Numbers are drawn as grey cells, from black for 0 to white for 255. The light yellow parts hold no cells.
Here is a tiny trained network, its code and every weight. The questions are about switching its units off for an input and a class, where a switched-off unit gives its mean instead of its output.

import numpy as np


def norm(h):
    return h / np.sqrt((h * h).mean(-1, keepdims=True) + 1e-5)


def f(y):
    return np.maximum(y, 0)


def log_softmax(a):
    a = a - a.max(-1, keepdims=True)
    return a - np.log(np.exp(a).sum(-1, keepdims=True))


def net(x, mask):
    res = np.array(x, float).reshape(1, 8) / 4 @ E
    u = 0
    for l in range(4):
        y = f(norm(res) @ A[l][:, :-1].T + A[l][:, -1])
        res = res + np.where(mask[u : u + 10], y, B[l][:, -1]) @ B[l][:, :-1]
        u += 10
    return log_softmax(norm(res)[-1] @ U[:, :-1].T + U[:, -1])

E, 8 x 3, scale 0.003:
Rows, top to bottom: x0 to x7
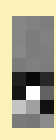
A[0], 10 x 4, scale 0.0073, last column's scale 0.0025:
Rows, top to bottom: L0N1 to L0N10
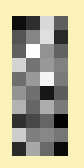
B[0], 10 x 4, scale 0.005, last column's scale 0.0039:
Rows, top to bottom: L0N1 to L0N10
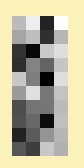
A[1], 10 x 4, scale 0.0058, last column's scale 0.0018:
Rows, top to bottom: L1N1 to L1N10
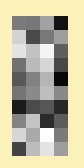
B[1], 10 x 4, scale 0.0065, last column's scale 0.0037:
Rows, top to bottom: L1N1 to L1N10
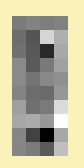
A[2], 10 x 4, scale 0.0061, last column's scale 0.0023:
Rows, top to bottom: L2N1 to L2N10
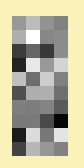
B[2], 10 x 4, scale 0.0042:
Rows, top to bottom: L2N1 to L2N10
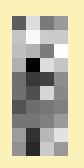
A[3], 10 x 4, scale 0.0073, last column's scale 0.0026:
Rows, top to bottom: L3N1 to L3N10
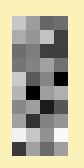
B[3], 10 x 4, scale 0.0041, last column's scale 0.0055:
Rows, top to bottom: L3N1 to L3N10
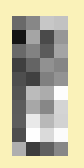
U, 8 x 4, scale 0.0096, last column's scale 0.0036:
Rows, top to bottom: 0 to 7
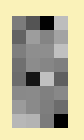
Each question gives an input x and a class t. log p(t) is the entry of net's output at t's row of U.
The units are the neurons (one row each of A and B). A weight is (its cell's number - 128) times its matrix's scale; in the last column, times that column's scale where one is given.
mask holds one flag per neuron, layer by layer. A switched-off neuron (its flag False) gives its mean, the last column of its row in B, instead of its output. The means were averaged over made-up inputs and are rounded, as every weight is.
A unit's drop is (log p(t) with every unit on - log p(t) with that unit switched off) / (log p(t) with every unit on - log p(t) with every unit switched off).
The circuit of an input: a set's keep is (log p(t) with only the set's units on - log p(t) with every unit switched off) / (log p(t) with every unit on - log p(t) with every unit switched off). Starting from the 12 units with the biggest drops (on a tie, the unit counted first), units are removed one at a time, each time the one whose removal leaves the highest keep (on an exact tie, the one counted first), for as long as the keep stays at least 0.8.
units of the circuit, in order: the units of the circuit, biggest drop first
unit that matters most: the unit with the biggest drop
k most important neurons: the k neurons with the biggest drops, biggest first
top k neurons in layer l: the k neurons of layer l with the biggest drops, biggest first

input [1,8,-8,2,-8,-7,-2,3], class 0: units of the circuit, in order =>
(L1N9, L1N3)
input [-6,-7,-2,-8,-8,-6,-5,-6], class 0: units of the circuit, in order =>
(L1N9, L1N3)
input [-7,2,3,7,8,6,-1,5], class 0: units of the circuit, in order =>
(L3N9, L3N10, L3N6)
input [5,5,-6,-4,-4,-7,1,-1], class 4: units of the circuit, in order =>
(L0N1, L1N2)
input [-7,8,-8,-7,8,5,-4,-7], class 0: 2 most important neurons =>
(L0N8, L3N9)
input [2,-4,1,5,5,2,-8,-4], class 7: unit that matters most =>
L0N1
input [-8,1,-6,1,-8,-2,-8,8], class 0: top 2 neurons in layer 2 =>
(L2N4, L2N9)
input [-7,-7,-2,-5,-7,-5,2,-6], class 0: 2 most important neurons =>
(L0N8, L0N1)
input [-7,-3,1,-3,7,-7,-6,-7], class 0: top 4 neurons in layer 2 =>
(L2N2, L2N4, L2N9, L2N10)
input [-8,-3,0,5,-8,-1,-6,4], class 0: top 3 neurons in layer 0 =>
(L0N8, L0N1, L0N3)
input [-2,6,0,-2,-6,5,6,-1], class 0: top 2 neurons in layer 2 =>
(L2N2, L2N4)
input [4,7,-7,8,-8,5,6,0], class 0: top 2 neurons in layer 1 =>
(L1N9, L1N3)
